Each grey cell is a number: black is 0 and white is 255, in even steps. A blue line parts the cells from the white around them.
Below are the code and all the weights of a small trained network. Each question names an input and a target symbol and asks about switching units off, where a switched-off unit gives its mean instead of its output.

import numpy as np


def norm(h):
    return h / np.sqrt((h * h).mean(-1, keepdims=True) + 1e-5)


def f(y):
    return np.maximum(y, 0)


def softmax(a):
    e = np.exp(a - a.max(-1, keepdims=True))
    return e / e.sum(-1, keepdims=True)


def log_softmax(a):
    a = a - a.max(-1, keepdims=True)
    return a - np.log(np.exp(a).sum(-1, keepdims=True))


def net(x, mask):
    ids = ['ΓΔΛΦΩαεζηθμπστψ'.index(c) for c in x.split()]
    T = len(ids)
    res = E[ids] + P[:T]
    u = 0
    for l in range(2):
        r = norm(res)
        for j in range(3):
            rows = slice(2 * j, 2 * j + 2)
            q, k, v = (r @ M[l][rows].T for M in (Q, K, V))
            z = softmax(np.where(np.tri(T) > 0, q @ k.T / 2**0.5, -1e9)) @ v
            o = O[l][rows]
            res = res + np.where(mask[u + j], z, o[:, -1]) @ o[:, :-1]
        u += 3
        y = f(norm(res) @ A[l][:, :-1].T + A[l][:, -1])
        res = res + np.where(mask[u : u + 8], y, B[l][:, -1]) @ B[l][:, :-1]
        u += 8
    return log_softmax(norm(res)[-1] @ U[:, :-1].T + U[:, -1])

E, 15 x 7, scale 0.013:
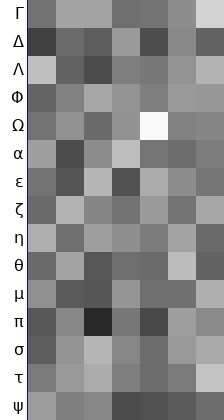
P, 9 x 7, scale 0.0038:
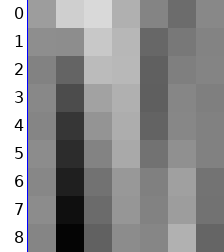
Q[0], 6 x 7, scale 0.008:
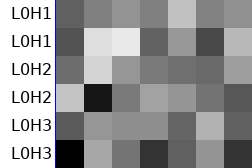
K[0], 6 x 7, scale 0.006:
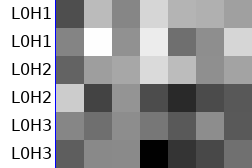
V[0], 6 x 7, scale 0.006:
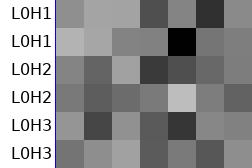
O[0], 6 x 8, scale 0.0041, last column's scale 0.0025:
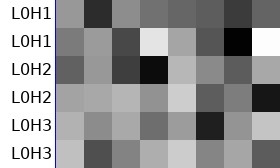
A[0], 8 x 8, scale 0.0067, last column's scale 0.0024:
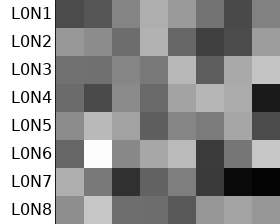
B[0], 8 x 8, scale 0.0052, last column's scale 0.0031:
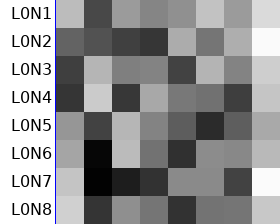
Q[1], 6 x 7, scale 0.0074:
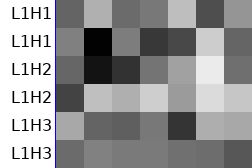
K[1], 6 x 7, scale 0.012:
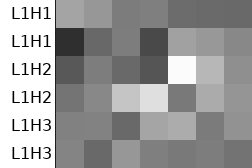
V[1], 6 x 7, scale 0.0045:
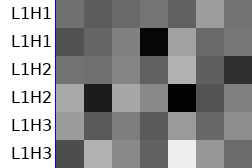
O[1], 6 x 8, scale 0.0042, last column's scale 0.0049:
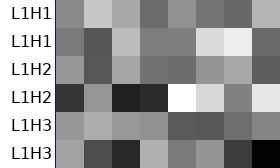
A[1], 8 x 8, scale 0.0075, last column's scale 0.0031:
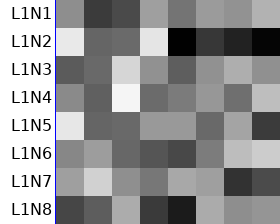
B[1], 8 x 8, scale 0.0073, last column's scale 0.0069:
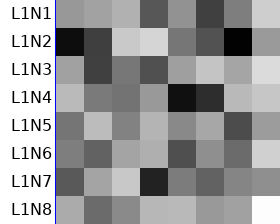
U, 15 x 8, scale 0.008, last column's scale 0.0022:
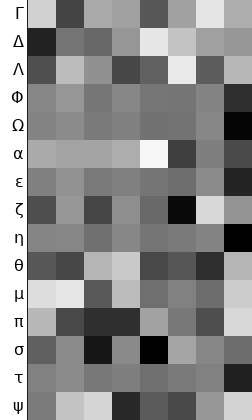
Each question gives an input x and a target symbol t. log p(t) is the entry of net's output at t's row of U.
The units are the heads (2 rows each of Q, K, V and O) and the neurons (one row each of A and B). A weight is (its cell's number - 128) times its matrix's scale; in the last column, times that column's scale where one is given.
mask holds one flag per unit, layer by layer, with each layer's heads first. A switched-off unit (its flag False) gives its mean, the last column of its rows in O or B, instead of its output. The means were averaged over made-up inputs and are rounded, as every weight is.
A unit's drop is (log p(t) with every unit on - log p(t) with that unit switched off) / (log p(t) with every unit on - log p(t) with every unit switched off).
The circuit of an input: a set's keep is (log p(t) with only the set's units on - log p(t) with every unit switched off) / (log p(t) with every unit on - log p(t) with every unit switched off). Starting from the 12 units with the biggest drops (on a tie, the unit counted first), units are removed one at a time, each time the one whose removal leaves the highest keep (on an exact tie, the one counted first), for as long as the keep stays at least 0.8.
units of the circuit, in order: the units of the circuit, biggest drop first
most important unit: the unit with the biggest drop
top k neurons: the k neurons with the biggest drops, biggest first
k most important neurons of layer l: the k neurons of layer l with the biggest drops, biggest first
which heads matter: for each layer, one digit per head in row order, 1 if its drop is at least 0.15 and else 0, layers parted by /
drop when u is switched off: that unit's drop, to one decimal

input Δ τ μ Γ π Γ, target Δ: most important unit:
L1H2
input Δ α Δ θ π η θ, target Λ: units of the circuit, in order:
(L1N7 L0H1 L0N7)
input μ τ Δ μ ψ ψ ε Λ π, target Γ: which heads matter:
010 / 110
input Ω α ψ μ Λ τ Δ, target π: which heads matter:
010 / 000
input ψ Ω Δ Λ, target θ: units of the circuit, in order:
(L1H2 L1N2)
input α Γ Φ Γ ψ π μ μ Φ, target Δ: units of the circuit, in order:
(L0N4 L1N6)
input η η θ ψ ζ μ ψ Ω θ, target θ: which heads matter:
010 / 010
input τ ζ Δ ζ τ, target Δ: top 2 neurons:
(L0N6 L1N4)
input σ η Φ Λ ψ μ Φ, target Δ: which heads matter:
100 / 000
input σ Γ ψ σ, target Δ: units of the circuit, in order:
(L1H2 L0N6)
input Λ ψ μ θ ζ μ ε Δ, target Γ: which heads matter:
000 / 100
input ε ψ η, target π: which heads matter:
010 / 000
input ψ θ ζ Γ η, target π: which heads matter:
110 / 000
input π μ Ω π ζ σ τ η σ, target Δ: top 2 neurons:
(L0N7 L0N4)
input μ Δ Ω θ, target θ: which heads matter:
000 / 000
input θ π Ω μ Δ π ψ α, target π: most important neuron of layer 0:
(L0N7)
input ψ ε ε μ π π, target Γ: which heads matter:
100 / 000
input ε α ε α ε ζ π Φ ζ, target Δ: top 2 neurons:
(L0N7 L0N4)
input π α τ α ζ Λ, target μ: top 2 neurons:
(L1N5 L1N3)
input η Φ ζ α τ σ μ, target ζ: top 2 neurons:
(L1N3 L1N8)
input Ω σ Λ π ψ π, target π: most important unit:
L0H1
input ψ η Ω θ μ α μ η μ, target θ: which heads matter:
100 / 010
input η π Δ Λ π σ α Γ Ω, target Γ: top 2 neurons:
(L0N6 L1N3)
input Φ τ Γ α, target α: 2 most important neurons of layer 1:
(L1N1 L1N3)
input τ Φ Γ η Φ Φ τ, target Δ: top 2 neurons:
(L1N4 L0N1)
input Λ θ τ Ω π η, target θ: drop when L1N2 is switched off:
0.9
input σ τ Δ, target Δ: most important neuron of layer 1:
(L1N4)
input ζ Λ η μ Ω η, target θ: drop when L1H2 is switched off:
1.6
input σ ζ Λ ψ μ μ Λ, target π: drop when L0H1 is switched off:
0.2
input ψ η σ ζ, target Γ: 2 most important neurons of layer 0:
(L0N6 L0N5)
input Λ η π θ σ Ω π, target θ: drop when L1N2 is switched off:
0.3
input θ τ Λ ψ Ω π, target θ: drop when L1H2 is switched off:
1.1
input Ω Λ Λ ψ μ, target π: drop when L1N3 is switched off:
0.0
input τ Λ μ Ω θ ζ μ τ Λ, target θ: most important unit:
L1H2
